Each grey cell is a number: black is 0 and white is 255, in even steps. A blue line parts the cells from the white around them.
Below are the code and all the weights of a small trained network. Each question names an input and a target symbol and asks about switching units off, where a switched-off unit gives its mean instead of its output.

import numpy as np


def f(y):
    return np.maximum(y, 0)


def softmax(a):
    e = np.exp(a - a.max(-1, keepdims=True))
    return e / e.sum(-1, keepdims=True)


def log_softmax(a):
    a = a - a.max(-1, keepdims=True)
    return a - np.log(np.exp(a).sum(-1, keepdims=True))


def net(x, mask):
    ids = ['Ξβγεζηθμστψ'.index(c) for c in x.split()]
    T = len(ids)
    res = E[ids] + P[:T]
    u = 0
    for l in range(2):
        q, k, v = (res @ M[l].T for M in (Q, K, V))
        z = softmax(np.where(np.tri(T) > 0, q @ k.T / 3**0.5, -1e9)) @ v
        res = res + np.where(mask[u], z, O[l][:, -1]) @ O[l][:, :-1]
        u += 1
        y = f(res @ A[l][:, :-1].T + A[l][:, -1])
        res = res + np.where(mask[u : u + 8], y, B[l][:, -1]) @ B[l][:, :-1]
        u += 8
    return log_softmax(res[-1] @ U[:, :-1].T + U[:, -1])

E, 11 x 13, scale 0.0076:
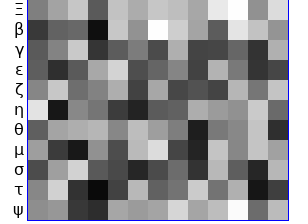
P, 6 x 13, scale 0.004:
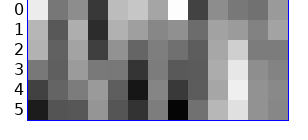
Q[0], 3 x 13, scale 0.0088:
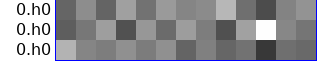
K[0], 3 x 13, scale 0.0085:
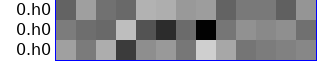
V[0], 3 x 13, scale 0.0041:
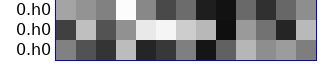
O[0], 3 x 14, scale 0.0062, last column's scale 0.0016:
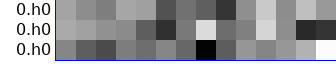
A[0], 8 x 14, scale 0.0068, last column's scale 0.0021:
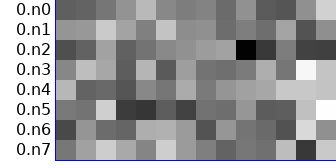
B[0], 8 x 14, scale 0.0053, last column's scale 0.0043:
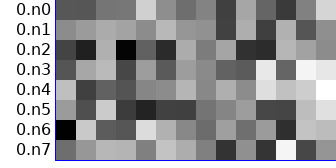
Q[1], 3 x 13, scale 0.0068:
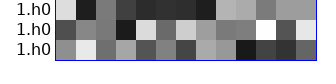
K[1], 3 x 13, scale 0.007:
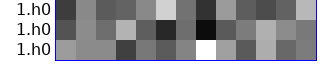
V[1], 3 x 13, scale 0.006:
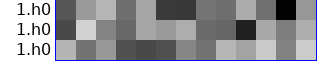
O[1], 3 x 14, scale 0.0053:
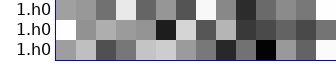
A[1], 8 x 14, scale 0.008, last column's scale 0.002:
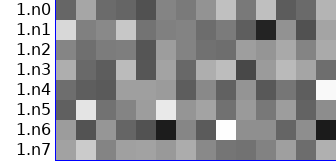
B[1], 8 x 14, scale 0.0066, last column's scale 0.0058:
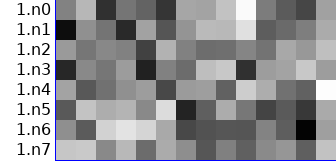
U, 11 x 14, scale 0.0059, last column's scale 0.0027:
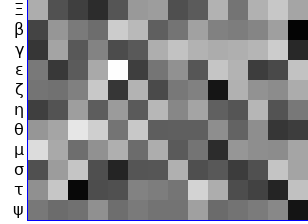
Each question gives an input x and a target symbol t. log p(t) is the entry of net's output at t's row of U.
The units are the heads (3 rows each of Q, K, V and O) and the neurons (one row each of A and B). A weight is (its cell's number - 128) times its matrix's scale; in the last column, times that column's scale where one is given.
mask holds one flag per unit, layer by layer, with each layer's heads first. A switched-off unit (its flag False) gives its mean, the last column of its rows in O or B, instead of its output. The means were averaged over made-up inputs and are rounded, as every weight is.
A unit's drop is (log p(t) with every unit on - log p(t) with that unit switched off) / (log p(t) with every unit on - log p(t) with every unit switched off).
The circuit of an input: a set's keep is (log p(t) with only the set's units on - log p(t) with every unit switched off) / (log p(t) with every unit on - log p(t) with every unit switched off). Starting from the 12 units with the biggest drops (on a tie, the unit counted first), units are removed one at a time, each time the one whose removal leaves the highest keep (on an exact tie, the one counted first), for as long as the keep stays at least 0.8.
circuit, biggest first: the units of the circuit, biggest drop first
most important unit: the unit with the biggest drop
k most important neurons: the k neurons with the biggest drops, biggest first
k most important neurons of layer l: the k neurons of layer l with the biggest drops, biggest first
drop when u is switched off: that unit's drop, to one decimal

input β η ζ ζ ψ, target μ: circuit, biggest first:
[1.h0; 0.n3; 1.n7]
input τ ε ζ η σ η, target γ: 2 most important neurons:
[1.n1; 1.n3]
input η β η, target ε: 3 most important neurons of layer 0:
[0.n6; 0.n5; 0.n3]
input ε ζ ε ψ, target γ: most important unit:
0.n4
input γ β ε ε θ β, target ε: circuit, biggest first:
[1.h0; 1.n6; 0.n7; 0.n4]
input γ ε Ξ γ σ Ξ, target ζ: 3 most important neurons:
[0.n5; 1.n3; 0.n4]
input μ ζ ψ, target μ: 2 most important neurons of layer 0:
[0.n3; 0.n4]
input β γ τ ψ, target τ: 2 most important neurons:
[1.n0; 1.n5]
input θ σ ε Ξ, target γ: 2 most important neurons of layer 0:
[0.n4; 0.n3]
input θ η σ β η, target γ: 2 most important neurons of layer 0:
[0.n6; 0.n4]
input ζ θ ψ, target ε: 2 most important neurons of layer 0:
[0.n7; 0.n4]
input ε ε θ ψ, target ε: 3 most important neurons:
[1.n6; 0.n7; 1.n0]
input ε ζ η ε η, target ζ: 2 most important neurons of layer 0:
[0.n4; 0.n0]
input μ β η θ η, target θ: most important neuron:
[1.n6]
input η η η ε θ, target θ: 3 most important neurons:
[1.n5; 0.n7; 0.n4]
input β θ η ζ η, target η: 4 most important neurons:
[1.n1; 0.n6; 0.n3; 1.n6]
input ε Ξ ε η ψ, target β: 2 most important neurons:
[1.n5; 0.n6]
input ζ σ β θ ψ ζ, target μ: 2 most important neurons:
[0.n3; 1.n7]
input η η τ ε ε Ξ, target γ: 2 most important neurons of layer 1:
[1.n0; 1.n3]
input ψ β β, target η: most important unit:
0.h0
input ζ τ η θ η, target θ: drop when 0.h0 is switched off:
0.4
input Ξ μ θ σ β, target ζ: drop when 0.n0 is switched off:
0.0
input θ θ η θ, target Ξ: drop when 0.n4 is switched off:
-0.2
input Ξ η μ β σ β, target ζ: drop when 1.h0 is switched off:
1.1
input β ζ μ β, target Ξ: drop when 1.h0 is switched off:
0.9
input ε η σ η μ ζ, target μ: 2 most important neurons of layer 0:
[0.n3; 0.n6]
